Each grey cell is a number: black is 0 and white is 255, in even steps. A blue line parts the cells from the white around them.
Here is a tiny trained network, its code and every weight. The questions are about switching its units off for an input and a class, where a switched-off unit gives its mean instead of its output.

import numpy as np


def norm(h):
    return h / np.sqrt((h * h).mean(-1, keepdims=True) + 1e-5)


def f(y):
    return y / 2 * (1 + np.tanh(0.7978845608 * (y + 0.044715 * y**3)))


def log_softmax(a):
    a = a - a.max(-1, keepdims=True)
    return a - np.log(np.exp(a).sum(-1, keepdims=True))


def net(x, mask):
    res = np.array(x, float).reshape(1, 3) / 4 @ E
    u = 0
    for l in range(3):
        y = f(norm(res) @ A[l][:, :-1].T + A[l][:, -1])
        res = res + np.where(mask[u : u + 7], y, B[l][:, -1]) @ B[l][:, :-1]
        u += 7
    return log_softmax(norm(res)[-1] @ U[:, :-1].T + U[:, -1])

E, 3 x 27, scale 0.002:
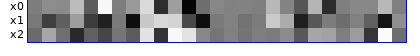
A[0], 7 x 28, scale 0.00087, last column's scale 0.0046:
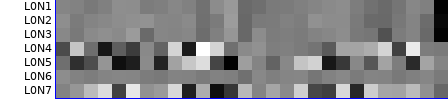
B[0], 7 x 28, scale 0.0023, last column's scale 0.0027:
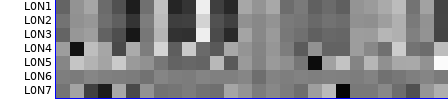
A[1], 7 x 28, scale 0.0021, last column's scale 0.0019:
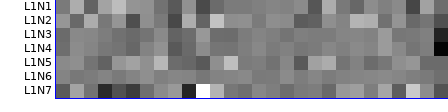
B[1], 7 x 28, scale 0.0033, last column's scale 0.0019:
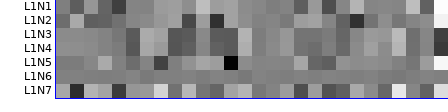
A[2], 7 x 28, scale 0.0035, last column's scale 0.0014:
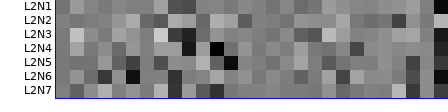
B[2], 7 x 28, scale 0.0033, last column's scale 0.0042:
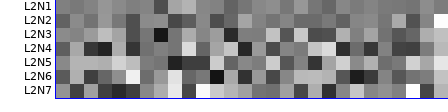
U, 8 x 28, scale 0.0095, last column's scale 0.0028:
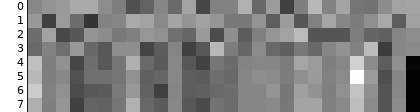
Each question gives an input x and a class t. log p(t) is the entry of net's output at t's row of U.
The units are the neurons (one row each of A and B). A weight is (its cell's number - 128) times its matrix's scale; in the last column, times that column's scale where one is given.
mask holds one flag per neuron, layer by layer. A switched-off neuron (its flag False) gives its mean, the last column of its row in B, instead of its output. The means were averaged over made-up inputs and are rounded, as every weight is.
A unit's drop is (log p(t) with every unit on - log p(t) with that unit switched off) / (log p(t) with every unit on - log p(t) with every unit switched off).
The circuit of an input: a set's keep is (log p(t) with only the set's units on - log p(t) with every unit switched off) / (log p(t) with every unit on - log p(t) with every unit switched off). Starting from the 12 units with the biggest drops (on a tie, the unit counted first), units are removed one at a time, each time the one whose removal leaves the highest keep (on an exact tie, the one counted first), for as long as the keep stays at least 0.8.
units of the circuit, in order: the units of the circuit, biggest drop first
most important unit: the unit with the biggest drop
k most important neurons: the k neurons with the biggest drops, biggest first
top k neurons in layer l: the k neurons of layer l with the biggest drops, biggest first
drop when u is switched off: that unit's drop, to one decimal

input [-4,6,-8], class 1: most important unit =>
L2N7
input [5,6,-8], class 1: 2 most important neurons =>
[L2N7 L1N5]
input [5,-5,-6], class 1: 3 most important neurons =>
[L2N7 L0N5 L1N2]
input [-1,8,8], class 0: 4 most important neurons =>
[L2N5 L1N1 L2N7 L0N5]
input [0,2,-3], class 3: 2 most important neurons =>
[L0N4 L1N7]
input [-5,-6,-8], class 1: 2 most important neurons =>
[L2N7 L0N5]
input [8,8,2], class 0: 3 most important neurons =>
[L2N5 L1N2 L2N6]
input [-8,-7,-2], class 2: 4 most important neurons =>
[L2N6 L0N5 L2N5 L1N2]
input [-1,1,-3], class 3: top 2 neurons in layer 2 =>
[L2N2 L2N7]
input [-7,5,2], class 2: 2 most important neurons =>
[L2N6 L1N5]
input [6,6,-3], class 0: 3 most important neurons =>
[L2N5 L1N2 L2N6]
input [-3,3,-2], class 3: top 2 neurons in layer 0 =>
[L0N7 L0N5]
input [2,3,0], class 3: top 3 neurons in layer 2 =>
[L2N2 L2N5 L2N3]
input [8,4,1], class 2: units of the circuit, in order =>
[L2N4]
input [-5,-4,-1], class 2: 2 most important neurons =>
[L0N5 L2N6]
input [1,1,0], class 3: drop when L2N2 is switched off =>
0.5
